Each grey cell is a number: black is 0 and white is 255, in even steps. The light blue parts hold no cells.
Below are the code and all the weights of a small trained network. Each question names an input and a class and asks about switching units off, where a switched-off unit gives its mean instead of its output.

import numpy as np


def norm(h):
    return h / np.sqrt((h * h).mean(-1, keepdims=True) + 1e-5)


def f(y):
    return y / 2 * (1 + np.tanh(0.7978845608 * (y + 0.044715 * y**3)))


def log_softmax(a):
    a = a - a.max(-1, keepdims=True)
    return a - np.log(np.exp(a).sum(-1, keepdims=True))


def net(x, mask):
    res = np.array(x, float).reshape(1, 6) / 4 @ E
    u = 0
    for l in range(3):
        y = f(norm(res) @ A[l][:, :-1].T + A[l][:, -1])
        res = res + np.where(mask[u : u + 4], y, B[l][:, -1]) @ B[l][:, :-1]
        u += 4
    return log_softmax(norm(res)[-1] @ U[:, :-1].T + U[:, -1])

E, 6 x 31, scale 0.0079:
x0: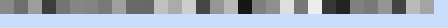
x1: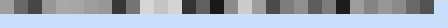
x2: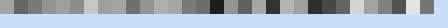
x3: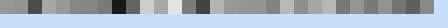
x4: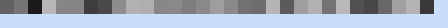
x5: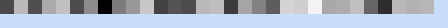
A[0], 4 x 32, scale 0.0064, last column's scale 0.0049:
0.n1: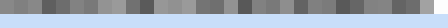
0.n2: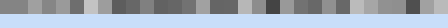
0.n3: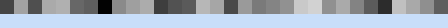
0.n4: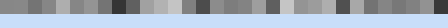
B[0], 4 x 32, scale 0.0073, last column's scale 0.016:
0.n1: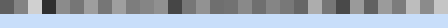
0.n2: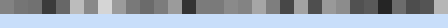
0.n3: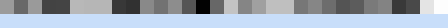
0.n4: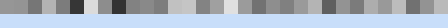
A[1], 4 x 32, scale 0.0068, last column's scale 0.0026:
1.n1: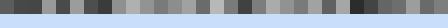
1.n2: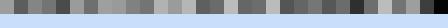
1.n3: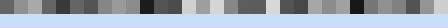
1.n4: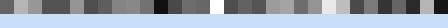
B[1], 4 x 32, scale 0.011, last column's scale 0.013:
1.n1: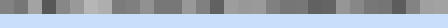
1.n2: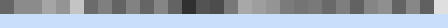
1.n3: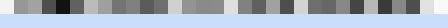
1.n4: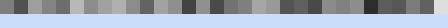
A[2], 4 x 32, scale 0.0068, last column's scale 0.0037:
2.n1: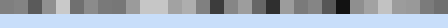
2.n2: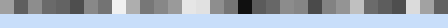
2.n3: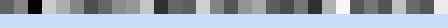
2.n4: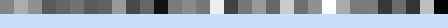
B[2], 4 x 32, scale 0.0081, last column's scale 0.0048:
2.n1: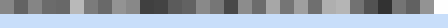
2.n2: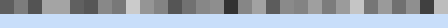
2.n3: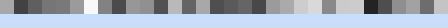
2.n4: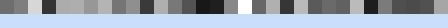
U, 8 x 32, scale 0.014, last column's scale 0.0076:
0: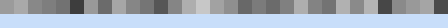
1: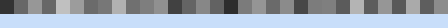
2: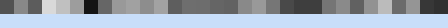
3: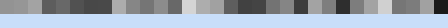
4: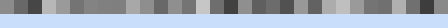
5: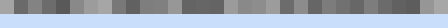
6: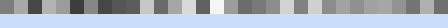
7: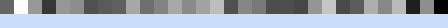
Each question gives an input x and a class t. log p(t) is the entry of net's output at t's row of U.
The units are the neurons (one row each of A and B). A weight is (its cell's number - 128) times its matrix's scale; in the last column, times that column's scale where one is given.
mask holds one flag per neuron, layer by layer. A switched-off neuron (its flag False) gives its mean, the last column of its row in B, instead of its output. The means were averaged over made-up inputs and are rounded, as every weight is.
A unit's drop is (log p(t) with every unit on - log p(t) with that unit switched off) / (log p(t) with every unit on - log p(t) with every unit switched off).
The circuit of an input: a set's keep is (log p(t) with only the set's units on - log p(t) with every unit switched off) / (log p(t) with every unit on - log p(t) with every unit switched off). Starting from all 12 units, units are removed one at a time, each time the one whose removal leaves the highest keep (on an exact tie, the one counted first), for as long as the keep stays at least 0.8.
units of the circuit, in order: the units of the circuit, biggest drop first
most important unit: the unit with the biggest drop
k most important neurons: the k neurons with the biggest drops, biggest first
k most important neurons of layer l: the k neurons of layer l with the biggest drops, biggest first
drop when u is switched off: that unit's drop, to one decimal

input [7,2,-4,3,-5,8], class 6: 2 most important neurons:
0.n4, 1.n3
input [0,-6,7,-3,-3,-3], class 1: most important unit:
0.n3
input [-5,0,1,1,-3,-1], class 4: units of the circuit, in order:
0.n3, 1.n3
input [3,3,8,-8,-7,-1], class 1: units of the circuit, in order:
1.n3, 0.n3
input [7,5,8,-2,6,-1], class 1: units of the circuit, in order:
1.n3, 0.n3
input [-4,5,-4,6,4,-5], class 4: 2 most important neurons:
0.n3, 1.n3
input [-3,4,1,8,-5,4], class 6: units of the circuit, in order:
0.n4, 1.n4
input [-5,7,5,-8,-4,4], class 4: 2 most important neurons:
0.n3, 1.n3
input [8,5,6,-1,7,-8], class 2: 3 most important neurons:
1.n2, 1.n3, 0.n3
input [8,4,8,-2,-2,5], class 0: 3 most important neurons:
0.n4, 0.n3, 1.n4
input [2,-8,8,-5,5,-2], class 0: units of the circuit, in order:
0.n3, 1.n4
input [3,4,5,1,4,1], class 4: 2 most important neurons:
0.n3, 2.n1
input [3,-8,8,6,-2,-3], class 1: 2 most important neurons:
1.n3, 0.n3
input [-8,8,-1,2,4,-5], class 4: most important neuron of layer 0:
0.n3
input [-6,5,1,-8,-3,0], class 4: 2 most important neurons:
0.n3, 1.n3
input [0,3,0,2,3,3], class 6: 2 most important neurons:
0.n4, 1.n4
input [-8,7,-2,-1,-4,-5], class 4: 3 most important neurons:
0.n3, 1.n3, 2.n3
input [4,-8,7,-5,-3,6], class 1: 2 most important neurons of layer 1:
1.n3, 1.n2
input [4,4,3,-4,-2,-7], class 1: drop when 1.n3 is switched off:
0.4
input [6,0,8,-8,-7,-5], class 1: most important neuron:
1.n3
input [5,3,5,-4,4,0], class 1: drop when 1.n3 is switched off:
0.6
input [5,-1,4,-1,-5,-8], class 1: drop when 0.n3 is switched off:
0.2
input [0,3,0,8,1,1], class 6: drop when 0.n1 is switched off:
0.0
